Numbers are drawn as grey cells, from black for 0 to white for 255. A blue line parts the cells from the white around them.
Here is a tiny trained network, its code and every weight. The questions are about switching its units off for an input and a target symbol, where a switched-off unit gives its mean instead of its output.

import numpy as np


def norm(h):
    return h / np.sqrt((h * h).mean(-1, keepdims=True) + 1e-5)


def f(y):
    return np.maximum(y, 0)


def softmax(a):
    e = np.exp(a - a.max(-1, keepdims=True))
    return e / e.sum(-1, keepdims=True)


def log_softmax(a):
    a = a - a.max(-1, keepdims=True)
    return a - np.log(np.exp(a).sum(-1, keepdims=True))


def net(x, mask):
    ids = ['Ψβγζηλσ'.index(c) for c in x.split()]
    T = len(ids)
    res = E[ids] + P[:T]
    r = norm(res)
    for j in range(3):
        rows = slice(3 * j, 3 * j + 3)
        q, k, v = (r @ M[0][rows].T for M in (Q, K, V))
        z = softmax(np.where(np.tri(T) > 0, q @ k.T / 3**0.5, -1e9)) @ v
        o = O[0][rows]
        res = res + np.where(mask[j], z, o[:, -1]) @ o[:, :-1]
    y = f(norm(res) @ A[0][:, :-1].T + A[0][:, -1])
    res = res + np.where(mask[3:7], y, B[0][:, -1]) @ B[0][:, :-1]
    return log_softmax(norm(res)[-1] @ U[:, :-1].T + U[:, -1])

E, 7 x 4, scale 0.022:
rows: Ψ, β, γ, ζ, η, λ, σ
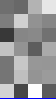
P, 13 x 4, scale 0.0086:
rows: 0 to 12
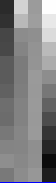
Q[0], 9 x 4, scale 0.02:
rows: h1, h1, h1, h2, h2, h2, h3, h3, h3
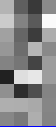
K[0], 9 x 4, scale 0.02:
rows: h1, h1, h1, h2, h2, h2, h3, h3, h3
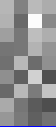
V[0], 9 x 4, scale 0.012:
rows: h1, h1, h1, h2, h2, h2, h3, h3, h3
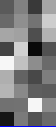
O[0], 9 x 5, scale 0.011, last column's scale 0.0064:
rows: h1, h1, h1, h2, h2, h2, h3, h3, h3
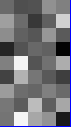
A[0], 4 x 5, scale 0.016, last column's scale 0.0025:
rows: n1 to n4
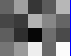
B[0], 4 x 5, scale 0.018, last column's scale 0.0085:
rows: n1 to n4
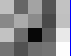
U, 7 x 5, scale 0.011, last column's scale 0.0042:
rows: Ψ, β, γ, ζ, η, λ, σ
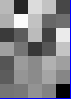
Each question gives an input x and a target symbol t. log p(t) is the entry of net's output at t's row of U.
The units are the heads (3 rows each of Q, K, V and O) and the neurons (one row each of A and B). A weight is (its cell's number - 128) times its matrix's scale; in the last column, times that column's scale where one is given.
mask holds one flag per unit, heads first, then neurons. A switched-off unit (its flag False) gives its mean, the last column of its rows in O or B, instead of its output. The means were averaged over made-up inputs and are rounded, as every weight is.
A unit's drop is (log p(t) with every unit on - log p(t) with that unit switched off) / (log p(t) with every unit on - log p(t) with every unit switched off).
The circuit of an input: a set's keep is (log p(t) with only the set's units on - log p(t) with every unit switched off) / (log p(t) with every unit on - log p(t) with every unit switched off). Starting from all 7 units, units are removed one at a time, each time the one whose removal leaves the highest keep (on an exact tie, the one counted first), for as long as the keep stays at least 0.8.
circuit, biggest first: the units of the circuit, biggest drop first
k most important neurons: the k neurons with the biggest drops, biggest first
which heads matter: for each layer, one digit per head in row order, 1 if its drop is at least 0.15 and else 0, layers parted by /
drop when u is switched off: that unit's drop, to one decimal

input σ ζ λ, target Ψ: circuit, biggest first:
(h3; n3)
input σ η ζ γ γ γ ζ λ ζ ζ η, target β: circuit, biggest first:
(n3)
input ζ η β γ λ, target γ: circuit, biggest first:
(h2; h3; n2)
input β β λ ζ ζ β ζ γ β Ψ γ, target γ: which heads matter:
000
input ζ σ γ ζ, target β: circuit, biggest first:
(h1; n3)
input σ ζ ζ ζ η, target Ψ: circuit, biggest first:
(h3; n3)
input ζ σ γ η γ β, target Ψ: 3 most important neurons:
(n3; n2; n4)
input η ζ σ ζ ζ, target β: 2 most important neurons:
(n3; n4)
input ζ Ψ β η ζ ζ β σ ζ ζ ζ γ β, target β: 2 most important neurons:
(n3; n1)
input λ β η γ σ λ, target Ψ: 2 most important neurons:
(n3; n2)
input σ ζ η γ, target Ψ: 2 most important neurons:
(n3; n4)
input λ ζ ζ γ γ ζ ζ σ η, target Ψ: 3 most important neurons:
(n3; n2; n4)
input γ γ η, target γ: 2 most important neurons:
(n2; n4)
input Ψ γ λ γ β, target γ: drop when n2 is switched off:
0.1
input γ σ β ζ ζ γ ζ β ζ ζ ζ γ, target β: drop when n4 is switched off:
-0.1
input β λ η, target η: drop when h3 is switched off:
1.0
